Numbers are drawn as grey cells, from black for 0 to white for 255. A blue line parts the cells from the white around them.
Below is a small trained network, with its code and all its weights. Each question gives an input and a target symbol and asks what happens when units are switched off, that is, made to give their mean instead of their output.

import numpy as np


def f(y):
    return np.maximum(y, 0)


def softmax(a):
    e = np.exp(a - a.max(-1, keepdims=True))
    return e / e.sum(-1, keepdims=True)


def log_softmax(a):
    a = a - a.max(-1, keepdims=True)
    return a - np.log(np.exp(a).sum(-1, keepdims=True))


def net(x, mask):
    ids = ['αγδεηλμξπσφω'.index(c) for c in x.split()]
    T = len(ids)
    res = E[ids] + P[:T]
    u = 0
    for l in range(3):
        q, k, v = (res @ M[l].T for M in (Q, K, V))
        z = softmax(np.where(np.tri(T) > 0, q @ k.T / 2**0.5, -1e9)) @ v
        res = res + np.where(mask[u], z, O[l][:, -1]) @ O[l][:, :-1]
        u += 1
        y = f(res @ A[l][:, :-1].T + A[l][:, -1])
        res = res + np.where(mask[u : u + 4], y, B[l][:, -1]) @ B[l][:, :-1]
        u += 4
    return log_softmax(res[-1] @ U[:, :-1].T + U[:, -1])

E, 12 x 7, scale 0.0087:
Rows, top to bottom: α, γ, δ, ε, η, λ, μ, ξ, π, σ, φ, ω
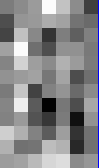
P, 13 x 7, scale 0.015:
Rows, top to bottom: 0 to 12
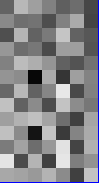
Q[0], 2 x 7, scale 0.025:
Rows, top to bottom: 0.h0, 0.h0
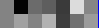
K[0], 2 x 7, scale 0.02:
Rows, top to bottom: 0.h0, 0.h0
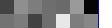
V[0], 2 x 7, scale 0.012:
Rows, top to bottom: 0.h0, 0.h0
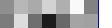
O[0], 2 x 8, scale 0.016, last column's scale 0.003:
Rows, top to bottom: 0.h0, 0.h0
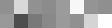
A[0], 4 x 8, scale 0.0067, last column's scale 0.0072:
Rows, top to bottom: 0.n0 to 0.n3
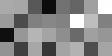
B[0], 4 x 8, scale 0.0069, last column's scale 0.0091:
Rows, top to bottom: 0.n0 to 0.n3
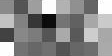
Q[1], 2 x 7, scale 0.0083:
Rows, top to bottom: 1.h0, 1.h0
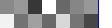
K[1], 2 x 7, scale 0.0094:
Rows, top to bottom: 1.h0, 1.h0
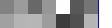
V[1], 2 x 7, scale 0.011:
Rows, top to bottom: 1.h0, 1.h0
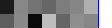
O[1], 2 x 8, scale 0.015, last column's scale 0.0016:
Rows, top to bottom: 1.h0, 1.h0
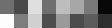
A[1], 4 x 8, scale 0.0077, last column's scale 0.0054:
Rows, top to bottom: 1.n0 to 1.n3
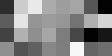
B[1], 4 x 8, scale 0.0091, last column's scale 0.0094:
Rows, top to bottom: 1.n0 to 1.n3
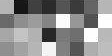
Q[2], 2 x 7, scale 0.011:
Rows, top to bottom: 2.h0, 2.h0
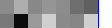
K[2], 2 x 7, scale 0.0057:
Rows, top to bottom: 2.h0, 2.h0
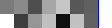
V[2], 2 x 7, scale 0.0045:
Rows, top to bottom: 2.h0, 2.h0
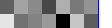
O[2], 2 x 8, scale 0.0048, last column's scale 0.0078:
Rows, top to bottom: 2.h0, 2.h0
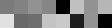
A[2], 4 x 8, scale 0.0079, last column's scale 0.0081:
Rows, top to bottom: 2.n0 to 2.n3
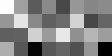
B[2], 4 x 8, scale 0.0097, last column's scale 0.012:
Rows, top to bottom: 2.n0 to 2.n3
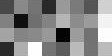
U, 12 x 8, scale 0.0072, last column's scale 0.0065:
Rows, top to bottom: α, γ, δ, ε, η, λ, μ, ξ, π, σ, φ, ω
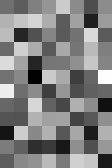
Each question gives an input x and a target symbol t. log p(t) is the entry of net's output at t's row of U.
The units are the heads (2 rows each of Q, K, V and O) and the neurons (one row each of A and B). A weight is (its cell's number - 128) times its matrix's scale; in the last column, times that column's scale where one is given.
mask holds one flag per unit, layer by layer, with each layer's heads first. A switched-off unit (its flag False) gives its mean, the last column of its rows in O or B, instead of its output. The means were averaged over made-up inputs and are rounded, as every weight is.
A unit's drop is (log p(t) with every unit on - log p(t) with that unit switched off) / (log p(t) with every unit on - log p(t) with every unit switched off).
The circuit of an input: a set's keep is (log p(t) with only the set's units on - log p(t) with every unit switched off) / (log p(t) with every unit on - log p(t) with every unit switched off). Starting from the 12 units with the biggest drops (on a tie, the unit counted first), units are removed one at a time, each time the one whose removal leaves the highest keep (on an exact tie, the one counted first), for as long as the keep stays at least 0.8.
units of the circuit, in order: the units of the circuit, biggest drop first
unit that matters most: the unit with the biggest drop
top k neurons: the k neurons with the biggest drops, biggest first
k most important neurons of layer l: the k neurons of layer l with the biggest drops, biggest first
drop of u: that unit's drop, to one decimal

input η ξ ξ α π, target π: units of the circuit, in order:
0.h0, 2.n3, 2.n2
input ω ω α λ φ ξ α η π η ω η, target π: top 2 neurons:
2.n3, 2.n2
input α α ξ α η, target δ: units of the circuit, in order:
0.h0
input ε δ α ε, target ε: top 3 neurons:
0.n1, 2.n3, 2.n0
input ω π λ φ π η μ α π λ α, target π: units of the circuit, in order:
0.h0, 2.n3
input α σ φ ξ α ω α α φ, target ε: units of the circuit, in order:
0.h0, 1.n2, 2.n2
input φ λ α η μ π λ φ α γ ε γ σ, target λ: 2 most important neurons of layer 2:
2.n3, 2.n2
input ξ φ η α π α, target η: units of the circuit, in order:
0.n1, 0.h0
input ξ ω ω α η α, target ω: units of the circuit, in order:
0.h0, 2.n1
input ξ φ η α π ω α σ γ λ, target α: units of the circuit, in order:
0.h0, 2.n1, 2.n2, 1.n1
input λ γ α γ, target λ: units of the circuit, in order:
1.h0, 2.n3, 2.n2
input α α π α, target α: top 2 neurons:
2.n1, 2.n2
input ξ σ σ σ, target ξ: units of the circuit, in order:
2.n3, 0.h0, 1.n1
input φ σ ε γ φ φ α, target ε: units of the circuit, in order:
0.h0, 1.n2
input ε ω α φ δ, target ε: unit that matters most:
1.n2
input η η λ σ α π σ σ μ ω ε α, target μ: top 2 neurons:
0.n3, 2.n0
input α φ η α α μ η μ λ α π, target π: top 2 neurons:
2.n3, 1.n1
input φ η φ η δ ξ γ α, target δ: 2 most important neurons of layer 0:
0.n2, 0.n3
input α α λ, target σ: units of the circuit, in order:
2.n1, 0.n1
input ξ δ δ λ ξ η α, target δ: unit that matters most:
0.h0
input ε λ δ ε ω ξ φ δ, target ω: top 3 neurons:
0.n0, 2.n1, 1.n3
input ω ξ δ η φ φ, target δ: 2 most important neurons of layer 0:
0.n2, 0.n3
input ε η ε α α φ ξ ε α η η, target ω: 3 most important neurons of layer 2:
2.n1, 2.n2, 2.n0
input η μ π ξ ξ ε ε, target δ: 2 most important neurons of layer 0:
0.n3, 0.n1
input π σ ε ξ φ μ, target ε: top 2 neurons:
0.n1, 2.n3
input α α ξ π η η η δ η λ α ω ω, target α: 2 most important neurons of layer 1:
1.n1, 1.n0
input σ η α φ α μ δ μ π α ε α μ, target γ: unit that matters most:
2.n2
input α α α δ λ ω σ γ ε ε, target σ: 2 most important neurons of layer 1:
1.n1, 1.n3
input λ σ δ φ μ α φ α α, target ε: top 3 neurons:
1.n2, 2.n2, 0.n0
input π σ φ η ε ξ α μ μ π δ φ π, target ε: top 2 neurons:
1.n2, 2.n2
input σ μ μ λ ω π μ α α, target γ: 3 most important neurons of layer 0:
0.n1, 0.n3, 0.n2
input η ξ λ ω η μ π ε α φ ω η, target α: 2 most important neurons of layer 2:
2.n1, 2.n2
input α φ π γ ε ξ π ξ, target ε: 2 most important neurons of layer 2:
2.n3, 2.n0
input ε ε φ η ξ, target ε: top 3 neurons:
1.n2, 2.n2, 0.n1
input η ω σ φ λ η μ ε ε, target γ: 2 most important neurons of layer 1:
1.n1, 1.n0
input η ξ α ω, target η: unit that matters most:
0.n1
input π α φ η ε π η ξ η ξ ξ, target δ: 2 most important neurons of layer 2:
2.n2, 2.n0
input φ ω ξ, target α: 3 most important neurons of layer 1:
1.n1, 1.n0, 1.n3
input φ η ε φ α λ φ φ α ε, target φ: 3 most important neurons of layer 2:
2.n0, 2.n3, 2.n1
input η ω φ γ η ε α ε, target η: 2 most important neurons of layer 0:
0.n1, 0.n0
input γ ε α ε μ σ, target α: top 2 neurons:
2.n1, 2.n2
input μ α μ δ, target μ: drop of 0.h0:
0.3
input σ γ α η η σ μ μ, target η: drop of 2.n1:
0.1
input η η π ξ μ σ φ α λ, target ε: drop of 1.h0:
0.2
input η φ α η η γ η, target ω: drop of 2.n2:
0.2
